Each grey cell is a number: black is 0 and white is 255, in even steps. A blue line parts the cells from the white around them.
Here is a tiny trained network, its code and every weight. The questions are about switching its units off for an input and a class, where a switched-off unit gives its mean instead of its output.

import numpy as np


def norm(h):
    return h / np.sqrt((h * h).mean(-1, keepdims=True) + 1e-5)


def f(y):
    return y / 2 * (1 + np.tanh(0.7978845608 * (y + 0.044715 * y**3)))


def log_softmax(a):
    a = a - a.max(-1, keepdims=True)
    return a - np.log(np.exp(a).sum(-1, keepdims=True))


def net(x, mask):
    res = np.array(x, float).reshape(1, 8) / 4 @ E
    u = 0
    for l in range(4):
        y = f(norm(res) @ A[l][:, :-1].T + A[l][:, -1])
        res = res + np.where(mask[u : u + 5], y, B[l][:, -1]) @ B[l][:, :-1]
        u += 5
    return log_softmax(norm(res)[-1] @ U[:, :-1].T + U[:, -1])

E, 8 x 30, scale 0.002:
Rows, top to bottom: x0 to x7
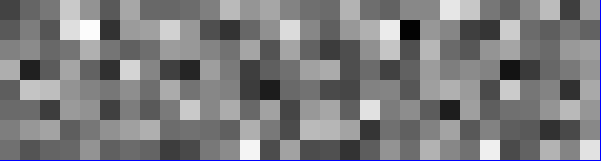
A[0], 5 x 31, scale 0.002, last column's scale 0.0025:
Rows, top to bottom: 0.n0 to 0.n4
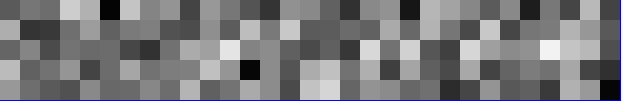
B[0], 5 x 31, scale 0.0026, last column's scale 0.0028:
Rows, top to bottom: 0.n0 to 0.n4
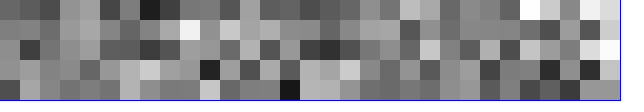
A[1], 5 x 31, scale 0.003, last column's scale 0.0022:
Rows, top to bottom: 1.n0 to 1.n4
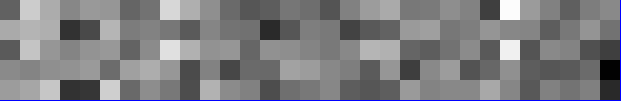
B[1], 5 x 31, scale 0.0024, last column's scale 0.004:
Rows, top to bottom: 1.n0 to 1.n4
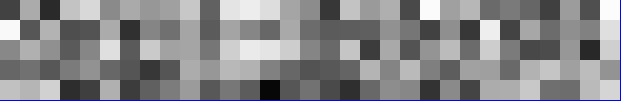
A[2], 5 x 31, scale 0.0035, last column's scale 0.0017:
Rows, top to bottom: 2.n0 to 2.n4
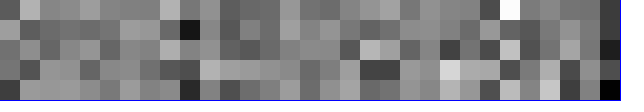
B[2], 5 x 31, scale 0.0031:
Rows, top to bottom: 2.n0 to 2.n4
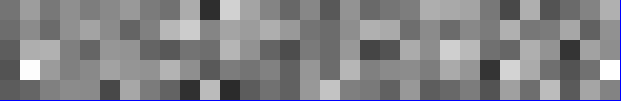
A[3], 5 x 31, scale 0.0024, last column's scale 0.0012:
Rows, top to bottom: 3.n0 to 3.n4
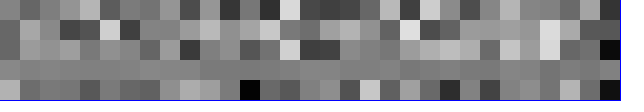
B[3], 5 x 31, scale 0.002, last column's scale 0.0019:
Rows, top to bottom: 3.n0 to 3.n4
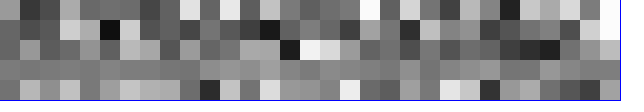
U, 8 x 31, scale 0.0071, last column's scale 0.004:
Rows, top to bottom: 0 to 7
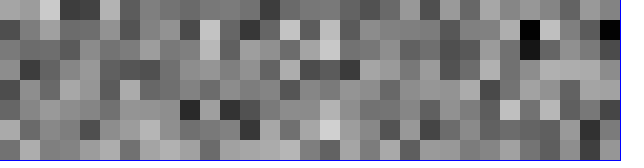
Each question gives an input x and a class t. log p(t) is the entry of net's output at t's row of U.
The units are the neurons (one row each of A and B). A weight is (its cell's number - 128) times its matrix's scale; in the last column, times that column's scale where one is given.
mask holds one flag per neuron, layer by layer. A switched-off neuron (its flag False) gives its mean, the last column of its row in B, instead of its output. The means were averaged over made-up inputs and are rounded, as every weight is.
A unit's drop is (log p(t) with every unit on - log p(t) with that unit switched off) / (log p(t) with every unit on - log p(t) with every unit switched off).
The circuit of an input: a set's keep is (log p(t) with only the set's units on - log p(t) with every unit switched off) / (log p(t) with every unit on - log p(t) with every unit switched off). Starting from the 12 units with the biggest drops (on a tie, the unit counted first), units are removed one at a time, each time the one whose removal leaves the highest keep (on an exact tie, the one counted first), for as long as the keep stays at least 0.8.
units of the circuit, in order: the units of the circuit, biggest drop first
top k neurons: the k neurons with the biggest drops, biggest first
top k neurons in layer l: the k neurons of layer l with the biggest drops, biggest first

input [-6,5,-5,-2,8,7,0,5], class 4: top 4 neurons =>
(0.n0, 2.n2, 1.n1, 2.n0)
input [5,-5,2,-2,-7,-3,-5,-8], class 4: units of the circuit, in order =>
(3.n1)
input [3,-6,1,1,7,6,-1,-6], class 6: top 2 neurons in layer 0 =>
(0.n3, 0.n0)
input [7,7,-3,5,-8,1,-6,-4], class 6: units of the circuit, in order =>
(1.n0, 0.n2)
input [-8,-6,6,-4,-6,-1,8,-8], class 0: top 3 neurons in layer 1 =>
(1.n4, 1.n1, 1.n0)
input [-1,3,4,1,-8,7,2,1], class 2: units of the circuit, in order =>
(0.n4, 1.n0)
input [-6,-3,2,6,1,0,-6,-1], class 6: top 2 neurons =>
(0.n3, 3.n4)
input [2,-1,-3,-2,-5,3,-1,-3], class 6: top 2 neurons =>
(0.n3, 0.n0)
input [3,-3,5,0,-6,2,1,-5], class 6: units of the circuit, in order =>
(0.n3, 1.n0)
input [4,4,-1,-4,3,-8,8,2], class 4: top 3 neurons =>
(2.n4, 1.n2, 0.n1)
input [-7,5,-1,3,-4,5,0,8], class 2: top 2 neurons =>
(0.n4, 0.n1)
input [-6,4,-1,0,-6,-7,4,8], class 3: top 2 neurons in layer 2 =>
(2.n3, 2.n0)
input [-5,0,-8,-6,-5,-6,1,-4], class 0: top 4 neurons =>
(0.n1, 1.n4, 0.n3, 2.n1)
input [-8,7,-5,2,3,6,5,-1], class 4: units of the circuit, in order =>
(2.n2)
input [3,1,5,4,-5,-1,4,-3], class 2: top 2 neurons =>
(0.n1, 1.n0)
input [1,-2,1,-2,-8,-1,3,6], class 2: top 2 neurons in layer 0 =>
(0.n1, 0.n0)
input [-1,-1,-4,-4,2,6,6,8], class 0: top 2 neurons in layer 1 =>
(1.n0, 1.n3)
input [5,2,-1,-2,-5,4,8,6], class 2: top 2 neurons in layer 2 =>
(2.n0, 2.n2)
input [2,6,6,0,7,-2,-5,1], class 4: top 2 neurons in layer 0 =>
(0.n0, 0.n2)
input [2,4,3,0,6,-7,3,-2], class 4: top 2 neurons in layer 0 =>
(0.n0, 0.n1)
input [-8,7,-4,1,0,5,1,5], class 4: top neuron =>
(2.n2)
